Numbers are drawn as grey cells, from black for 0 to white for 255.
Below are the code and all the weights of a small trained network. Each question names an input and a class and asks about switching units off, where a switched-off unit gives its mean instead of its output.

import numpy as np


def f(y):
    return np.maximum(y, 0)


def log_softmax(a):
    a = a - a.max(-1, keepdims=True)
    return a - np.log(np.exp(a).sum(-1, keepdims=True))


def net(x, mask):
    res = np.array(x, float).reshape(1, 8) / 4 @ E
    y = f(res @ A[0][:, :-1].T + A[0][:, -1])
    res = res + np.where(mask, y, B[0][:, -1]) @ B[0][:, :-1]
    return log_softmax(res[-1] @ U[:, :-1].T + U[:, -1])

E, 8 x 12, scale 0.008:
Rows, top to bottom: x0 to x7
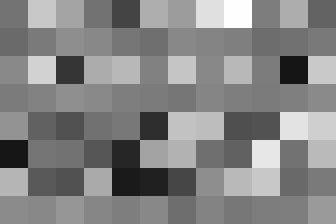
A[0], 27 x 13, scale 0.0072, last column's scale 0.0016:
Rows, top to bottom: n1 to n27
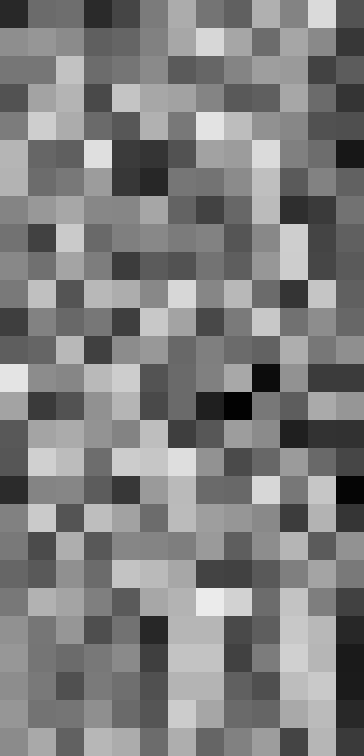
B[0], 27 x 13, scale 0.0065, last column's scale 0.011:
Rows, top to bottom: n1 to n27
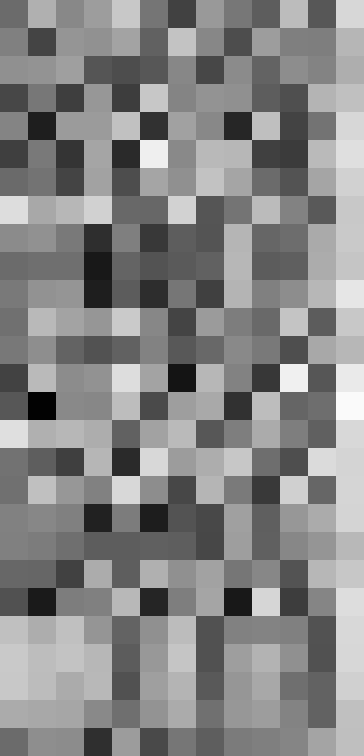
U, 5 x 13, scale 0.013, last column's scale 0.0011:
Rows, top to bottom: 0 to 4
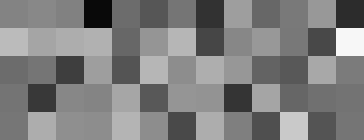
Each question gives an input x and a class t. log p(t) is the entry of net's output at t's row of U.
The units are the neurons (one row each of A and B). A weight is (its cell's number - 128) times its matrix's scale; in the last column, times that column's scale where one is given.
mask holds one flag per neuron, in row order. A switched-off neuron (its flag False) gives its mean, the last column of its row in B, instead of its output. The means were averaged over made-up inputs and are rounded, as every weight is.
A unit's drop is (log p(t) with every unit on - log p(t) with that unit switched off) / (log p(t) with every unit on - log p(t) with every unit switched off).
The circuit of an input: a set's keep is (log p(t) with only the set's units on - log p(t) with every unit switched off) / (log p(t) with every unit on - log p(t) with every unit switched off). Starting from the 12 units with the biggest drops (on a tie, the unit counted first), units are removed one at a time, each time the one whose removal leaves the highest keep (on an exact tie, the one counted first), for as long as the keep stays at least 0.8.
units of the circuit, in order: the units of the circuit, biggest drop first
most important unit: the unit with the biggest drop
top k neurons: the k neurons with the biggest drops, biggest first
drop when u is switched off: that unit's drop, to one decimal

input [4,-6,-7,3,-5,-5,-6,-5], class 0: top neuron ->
n9
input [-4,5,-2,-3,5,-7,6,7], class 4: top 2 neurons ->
n14, n17
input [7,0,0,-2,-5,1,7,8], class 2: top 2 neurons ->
n6, n15
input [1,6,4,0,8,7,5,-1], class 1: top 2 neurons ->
n25, n24
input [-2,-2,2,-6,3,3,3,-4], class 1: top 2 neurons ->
n14, n17
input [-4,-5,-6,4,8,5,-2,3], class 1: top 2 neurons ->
n24, n23
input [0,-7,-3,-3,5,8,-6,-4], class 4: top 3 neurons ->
n1, n18, n12
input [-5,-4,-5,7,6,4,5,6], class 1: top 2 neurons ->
n24, n23
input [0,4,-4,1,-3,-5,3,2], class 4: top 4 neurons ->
n14, n11, n19, n27
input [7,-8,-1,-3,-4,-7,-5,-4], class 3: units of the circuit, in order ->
n5, n22
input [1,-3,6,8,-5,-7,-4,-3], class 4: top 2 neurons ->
n14, n10
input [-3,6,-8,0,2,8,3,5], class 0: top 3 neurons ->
n10, n9, n14
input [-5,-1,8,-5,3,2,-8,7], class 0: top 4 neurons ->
n11, n19, n27, n6
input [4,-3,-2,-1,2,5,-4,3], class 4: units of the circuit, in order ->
n18
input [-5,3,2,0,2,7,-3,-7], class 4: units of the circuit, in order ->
n18, n1
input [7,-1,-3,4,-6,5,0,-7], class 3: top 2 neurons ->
n5, n22
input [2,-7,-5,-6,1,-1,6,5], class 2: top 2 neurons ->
n6, n11
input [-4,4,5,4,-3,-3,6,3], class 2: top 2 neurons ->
n6, n7
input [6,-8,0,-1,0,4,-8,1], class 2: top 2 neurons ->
n17, n4
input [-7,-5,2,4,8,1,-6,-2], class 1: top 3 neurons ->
n24, n25, n23
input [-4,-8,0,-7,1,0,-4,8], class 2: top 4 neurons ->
n22, n5, n21, n17
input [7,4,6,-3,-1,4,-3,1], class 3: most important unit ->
n22
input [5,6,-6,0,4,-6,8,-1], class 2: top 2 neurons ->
n6, n7
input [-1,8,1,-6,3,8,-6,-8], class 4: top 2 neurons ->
n18, n1
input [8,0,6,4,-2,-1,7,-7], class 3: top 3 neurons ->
n5, n22, n17
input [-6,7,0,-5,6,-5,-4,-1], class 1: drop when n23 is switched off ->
0.5
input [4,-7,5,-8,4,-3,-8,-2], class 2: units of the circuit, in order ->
n17
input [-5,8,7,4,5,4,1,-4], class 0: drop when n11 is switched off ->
0.2
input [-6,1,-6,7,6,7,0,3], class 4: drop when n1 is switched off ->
0.8
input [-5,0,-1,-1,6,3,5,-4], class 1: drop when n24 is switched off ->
0.3
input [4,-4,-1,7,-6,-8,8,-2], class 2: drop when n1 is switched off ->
0.2
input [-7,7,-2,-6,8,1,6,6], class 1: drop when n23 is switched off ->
0.1
